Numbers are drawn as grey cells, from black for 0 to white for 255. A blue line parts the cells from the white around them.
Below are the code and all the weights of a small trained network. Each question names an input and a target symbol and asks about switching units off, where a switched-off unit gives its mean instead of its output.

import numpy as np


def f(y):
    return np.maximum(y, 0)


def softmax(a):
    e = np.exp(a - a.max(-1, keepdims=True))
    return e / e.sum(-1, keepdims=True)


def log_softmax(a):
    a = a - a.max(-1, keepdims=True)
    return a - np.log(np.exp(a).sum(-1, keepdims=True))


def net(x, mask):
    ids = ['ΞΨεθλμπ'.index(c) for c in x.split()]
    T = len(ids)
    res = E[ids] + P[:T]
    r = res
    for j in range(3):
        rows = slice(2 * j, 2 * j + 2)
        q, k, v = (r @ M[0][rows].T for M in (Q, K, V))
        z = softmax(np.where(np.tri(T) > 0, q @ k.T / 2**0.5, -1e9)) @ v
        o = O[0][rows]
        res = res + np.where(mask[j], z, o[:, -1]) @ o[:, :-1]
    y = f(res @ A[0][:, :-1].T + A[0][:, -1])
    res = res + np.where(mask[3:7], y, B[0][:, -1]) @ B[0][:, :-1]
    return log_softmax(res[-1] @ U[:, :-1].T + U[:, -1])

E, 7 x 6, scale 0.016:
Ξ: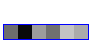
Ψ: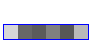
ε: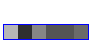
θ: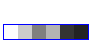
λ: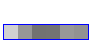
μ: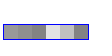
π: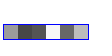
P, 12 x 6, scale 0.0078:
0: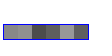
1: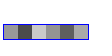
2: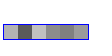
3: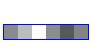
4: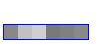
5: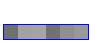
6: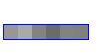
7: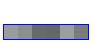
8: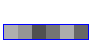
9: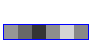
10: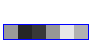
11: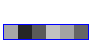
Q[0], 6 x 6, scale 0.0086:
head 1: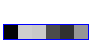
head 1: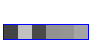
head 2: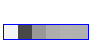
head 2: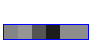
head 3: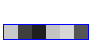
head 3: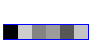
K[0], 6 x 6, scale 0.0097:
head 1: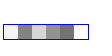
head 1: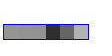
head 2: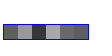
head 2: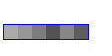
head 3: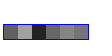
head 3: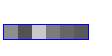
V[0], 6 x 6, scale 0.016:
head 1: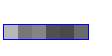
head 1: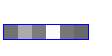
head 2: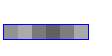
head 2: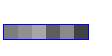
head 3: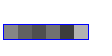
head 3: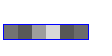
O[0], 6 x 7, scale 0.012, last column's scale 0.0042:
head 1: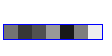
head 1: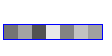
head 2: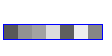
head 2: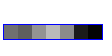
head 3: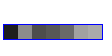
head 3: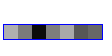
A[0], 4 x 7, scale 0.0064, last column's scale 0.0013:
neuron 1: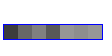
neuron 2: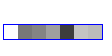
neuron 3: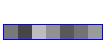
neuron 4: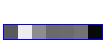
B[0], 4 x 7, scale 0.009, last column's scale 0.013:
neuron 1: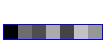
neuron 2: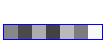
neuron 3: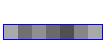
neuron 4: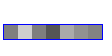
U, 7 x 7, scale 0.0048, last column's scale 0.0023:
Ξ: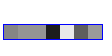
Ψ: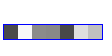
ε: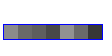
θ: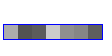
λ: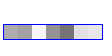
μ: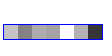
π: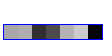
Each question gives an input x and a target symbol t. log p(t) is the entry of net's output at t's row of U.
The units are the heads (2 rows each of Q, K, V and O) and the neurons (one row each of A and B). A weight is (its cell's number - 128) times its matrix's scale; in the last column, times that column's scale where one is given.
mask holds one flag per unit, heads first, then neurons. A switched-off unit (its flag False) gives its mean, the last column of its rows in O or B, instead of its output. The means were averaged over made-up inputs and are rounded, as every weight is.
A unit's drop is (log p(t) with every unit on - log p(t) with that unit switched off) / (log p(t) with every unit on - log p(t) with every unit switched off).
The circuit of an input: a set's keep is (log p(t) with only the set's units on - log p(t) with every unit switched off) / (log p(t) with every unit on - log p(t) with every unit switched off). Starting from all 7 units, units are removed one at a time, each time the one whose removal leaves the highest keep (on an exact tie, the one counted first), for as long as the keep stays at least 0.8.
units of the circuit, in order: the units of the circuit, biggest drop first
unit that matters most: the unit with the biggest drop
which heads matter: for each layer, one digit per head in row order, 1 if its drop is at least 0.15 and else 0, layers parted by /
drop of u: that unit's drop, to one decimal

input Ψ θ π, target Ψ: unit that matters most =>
head 3
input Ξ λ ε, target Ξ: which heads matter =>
100
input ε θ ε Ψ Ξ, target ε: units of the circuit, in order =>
(head 1; head 3)
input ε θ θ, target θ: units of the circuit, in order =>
(head 2; head 1)
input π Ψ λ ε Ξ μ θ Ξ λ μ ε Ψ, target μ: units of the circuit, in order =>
(head 1; neuron 2)
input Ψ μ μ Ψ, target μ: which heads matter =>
101
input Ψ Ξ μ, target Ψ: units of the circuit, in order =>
(head 3; neuron 2)
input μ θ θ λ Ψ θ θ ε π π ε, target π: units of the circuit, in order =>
(head 3; head 1)
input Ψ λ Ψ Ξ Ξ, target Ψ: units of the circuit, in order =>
(neuron 1; head 3; neuron 2)
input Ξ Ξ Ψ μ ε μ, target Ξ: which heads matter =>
110
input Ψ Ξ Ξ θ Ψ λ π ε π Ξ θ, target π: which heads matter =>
011
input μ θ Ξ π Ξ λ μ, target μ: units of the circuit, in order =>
(head 3; head 1)
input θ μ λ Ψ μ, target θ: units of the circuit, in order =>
(head 1; head 3)
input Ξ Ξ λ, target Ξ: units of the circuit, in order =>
(head 1)
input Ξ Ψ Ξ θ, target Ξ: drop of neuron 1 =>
0.1
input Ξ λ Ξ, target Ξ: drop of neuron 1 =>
-0.2
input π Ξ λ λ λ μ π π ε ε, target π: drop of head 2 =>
0.2
